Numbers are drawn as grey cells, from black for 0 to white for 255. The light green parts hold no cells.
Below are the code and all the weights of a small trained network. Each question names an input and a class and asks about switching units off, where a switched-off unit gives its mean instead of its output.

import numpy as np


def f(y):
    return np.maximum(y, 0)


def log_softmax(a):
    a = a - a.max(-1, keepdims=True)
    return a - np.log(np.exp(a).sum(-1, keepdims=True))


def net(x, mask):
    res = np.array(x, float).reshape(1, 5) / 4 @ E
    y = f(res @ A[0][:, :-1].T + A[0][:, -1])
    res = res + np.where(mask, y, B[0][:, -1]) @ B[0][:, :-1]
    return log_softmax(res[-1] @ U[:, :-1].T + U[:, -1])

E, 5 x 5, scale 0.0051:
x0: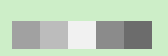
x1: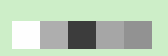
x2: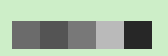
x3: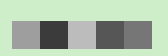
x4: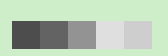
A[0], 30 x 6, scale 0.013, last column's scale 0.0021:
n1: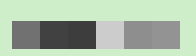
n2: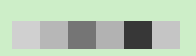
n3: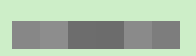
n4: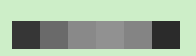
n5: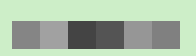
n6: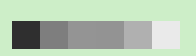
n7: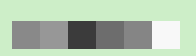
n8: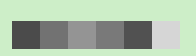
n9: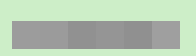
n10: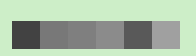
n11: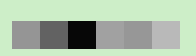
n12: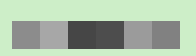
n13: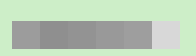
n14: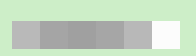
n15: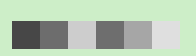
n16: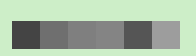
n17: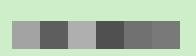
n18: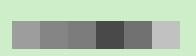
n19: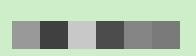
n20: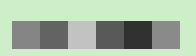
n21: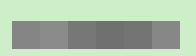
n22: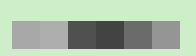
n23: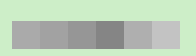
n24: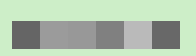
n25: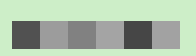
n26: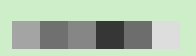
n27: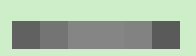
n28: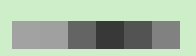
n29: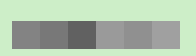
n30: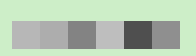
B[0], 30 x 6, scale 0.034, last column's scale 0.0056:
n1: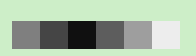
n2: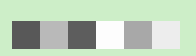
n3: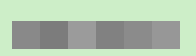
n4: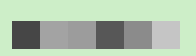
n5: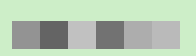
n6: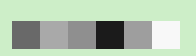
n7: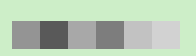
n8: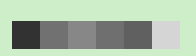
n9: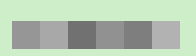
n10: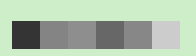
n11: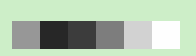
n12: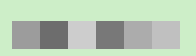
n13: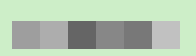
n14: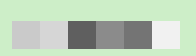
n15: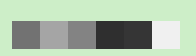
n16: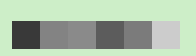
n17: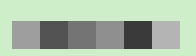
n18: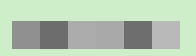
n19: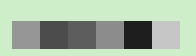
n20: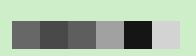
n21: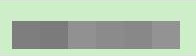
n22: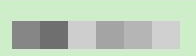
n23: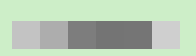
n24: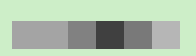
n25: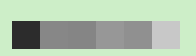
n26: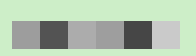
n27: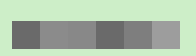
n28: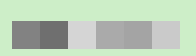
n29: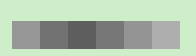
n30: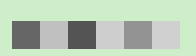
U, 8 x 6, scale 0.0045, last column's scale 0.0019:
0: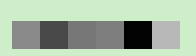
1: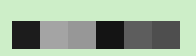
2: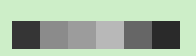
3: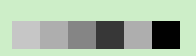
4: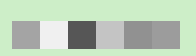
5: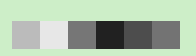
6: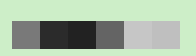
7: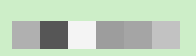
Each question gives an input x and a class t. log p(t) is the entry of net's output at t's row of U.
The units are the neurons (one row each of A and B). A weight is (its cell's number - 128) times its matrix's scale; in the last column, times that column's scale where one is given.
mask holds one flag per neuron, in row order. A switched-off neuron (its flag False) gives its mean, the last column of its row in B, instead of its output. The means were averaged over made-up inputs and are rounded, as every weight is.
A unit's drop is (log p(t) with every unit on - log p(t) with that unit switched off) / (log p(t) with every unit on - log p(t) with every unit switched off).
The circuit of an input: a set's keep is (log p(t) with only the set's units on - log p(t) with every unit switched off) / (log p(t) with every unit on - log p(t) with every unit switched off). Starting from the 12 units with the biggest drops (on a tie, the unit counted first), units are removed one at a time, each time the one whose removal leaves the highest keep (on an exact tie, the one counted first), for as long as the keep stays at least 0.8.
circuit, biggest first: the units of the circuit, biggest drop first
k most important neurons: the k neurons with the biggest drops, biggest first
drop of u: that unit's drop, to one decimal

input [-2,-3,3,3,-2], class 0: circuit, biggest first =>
(n20; n19)
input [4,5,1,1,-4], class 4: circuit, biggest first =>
(n2)
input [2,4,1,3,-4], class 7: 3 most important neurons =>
(n28; n22; n26)
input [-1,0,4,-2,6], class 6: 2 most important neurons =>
(n1; n11)
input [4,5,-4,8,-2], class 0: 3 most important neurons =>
(n19; n17; n26)
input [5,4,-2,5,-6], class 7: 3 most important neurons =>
(n28; n22; n26)
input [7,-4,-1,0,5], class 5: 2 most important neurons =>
(n14; n24)
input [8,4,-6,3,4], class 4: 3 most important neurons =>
(n6; n30; n2)
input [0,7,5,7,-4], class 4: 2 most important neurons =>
(n2; n30)
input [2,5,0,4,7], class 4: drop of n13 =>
0.0
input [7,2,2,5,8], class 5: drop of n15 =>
0.1
